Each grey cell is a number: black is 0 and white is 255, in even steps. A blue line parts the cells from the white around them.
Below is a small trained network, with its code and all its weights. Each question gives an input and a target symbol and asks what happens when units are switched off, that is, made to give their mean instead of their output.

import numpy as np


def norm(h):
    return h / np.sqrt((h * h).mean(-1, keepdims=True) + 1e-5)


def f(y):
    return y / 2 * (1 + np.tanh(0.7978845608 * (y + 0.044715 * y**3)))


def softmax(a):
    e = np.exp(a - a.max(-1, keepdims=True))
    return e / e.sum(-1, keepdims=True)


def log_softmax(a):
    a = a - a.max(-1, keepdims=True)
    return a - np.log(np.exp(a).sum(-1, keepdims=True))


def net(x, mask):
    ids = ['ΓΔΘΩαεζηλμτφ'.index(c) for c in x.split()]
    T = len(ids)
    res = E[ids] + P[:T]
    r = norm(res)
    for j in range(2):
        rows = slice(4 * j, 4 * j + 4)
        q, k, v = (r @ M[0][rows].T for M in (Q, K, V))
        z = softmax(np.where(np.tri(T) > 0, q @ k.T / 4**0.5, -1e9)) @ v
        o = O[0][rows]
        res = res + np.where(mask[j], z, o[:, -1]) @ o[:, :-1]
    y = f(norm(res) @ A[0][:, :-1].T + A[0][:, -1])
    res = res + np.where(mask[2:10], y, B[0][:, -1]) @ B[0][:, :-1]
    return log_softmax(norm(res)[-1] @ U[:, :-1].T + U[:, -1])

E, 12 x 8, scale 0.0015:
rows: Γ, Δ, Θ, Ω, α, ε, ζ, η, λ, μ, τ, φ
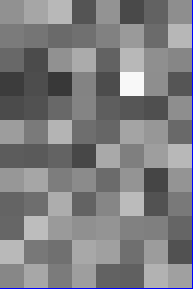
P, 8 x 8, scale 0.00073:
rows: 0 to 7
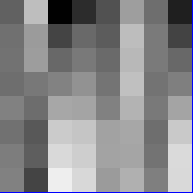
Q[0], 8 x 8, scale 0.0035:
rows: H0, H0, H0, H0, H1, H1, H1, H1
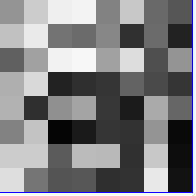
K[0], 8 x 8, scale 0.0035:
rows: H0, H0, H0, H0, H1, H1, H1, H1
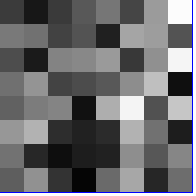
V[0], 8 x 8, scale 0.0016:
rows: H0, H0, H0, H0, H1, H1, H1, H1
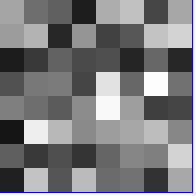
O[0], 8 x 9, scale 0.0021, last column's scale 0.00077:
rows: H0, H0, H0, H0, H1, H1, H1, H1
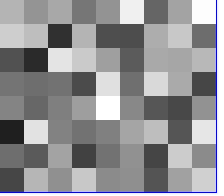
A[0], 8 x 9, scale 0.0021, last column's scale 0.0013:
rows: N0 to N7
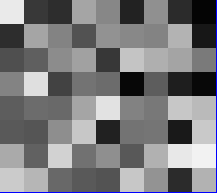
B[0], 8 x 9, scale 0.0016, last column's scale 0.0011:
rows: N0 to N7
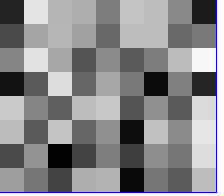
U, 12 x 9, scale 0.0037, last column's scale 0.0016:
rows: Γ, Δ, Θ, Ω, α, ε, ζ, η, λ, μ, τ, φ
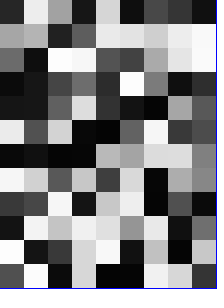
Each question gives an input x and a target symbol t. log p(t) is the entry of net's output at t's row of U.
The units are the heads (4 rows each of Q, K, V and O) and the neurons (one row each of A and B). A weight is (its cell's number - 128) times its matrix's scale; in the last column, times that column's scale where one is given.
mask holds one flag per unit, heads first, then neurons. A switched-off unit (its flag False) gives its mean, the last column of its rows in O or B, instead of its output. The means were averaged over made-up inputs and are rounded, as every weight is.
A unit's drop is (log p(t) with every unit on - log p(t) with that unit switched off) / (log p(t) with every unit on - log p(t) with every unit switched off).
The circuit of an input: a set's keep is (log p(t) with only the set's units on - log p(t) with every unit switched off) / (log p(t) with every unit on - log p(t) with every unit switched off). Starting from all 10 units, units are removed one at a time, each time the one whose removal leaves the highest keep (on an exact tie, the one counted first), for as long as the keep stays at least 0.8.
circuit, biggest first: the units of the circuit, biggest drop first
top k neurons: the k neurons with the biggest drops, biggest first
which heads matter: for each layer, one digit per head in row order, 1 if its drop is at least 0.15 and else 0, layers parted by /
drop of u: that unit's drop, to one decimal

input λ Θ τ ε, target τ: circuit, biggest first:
N7
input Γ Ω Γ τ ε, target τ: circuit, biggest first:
H1, N7
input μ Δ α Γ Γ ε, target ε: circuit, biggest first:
H1, N6
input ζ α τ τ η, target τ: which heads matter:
01
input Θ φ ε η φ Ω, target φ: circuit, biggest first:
H0, H1
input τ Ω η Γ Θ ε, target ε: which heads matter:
01
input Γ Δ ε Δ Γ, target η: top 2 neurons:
N5, N2
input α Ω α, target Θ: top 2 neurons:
N5, N7
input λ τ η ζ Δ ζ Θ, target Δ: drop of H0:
0.7
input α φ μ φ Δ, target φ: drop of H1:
0.5
